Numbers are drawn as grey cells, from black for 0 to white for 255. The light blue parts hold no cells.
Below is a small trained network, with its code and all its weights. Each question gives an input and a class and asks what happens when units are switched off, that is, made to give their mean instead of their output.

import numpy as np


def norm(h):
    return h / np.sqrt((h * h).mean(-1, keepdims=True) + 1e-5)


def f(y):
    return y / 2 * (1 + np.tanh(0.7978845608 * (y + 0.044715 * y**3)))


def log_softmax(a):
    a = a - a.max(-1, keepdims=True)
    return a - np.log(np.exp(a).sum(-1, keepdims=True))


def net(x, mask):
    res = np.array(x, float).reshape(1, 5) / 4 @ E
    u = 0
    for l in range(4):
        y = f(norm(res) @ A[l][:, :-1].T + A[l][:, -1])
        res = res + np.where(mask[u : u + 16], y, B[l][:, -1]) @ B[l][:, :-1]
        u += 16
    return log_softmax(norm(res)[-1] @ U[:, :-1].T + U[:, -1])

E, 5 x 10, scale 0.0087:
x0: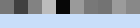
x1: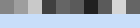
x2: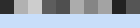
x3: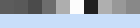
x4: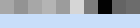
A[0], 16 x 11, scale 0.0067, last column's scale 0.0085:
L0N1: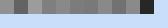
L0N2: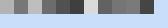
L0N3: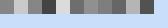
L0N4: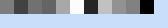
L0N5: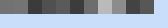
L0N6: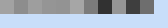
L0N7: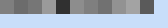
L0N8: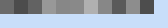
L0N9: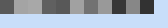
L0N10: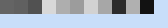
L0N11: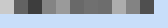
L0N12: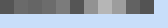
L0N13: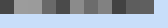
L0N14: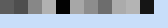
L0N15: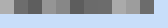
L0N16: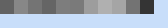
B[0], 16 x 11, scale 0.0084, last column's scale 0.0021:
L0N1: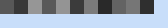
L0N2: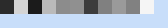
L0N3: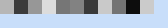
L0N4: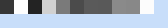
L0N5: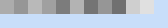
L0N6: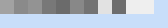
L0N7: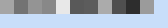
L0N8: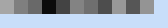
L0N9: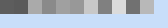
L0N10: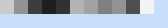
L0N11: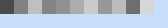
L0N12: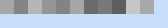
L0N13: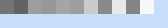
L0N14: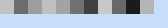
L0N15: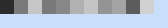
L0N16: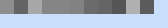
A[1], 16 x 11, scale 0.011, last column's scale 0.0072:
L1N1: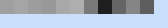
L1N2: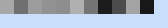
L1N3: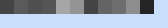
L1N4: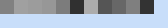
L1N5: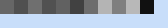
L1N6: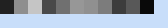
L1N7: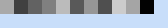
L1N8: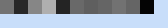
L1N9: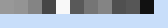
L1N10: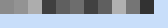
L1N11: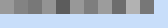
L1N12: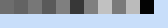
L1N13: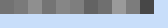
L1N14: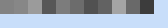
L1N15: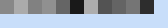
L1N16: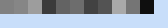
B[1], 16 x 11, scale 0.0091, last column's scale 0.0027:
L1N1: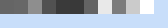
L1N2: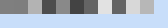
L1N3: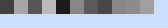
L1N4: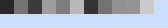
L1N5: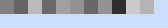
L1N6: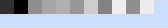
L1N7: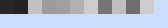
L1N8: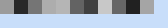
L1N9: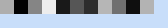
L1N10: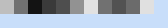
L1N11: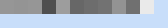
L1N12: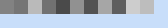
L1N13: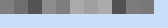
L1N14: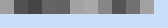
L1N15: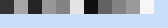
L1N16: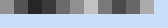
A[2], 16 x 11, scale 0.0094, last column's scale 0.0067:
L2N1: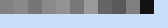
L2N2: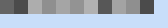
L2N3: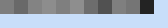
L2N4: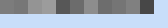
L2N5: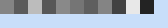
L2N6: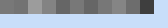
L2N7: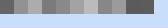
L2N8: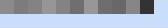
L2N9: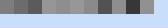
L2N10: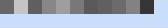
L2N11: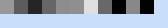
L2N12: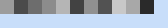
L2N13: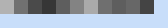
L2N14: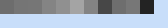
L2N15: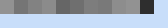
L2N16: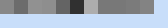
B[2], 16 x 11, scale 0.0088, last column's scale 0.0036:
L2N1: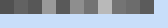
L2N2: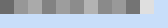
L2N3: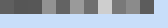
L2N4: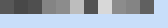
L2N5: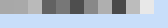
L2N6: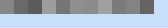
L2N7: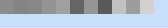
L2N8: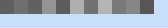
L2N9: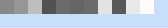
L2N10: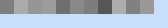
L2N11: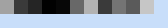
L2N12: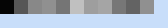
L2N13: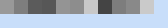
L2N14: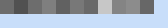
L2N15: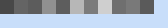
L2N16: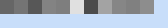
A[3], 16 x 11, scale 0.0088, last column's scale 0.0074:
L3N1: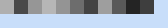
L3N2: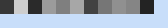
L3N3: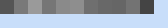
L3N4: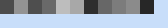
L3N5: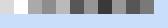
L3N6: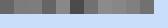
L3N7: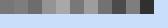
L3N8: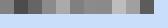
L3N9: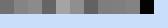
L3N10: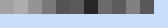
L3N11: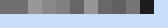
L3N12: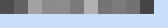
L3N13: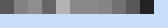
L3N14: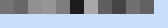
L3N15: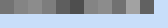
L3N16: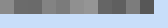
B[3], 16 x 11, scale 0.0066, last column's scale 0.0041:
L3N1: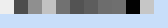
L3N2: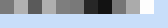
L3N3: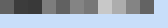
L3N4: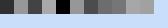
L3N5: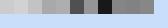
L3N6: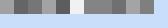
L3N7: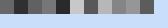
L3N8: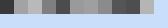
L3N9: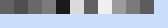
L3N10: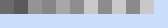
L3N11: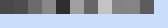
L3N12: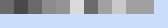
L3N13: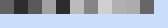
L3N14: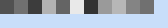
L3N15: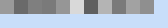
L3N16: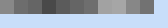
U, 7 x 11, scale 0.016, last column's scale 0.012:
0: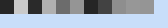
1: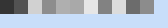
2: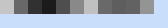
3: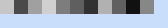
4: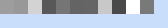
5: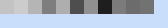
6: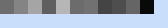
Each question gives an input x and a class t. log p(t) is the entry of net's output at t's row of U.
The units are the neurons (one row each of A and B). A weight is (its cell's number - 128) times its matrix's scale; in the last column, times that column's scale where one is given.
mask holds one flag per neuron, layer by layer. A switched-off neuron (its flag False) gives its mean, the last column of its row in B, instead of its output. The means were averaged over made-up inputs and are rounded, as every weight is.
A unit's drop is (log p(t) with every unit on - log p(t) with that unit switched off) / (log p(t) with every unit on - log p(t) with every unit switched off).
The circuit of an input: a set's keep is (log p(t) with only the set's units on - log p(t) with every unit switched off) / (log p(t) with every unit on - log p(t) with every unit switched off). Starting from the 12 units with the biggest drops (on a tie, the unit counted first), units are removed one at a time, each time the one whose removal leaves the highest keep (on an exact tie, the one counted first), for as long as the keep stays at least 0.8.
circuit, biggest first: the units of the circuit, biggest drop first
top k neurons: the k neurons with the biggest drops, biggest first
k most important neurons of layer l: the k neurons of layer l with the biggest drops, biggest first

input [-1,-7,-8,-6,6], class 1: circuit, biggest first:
(L1N7)
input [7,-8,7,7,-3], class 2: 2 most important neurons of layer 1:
(L1N15; L1N4)
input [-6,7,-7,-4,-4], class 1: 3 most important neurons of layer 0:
(L0N11; L0N10; L0N8)
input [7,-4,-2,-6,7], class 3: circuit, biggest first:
(L1N8; L0N14)
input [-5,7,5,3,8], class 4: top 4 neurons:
(L1N1; L0N6; L1N2; L0N10)
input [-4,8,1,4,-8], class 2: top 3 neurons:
(L1N10; L1N16; L0N6)
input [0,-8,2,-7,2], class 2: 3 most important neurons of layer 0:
(L0N10; L0N4; L0N8)
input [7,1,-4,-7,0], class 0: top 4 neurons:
(L1N15; L0N2; L0N3; L1N4)
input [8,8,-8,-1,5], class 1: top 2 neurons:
(L1N7; L0N11)
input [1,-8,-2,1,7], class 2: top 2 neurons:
(L0N10; L2N11)
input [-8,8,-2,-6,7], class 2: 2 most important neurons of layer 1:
(L1N10; L1N16)
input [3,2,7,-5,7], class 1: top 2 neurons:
(L1N6; L0N13)
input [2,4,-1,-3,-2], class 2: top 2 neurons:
(L1N10; L0N4)
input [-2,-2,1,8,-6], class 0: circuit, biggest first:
(L0N4)
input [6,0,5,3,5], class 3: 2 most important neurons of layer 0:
(L0N14; L0N15)
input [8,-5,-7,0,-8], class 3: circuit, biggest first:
(L0N14; L1N8)
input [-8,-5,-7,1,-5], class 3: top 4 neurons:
(L1N9; L0N3; L0N13; L3N1)
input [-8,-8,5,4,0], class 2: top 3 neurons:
(L0N10; L2N11; L0N7)
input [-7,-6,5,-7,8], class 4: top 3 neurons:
(L1N1; L1N2; L0N4)
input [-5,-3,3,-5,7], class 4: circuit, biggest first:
(L1N1)
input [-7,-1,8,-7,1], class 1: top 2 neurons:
(L1N6; L0N4)
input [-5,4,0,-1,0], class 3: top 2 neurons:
(L0N3; L1N9)
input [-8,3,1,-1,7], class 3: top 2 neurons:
(L1N9; L0N3)
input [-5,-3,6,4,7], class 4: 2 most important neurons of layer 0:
(L0N15; L0N11)
